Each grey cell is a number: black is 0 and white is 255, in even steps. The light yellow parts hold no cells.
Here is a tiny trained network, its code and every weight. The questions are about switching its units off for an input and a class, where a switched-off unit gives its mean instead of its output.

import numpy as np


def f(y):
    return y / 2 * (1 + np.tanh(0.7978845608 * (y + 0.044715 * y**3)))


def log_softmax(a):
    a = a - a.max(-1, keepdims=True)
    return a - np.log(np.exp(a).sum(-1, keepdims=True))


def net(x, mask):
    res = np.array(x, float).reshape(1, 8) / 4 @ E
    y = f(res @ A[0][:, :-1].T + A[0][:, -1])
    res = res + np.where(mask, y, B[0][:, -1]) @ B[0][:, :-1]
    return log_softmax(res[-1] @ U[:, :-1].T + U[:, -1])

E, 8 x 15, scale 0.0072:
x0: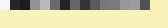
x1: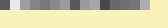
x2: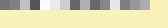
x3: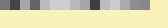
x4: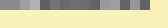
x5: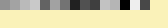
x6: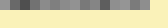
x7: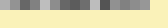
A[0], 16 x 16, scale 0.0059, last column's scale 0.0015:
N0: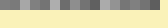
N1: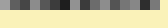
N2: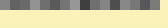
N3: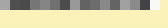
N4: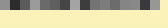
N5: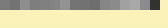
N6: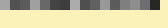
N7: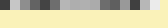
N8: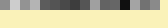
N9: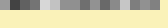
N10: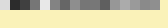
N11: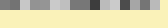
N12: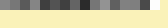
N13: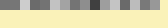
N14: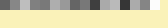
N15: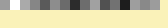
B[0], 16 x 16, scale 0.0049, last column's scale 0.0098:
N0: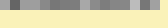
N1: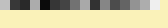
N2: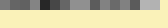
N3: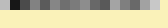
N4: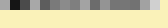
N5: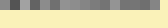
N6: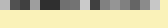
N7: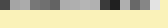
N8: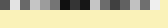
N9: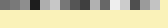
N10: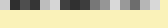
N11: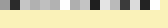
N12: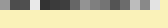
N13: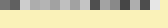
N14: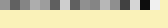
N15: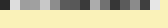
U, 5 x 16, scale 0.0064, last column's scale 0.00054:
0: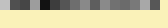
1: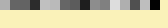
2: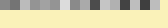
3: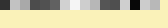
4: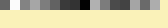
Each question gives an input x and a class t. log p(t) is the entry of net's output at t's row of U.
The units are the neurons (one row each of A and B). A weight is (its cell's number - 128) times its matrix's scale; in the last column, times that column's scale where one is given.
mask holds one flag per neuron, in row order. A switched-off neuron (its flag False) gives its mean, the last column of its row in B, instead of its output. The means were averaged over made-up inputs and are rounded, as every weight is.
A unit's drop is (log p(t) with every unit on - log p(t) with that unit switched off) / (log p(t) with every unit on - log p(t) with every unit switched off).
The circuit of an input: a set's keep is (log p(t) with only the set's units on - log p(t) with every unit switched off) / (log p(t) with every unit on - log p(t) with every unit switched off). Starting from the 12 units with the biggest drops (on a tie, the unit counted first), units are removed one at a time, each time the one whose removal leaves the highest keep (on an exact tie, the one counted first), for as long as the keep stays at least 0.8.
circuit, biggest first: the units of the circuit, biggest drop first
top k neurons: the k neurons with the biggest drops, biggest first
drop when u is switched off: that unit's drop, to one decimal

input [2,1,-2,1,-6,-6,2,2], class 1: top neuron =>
N10
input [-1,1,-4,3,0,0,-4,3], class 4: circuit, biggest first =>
N11; N1
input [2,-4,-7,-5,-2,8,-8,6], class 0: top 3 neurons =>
N1; N6; N4
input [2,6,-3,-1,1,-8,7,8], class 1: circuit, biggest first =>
N10; N9
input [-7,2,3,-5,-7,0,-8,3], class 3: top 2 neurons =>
N7; N12
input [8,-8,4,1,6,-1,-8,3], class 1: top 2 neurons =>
N10; N9
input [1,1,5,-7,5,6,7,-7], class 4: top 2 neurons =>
N8; N15
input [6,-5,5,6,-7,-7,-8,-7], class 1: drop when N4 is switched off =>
0.0
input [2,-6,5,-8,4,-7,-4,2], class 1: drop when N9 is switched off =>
0.1
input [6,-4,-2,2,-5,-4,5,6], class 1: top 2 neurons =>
N10; N9
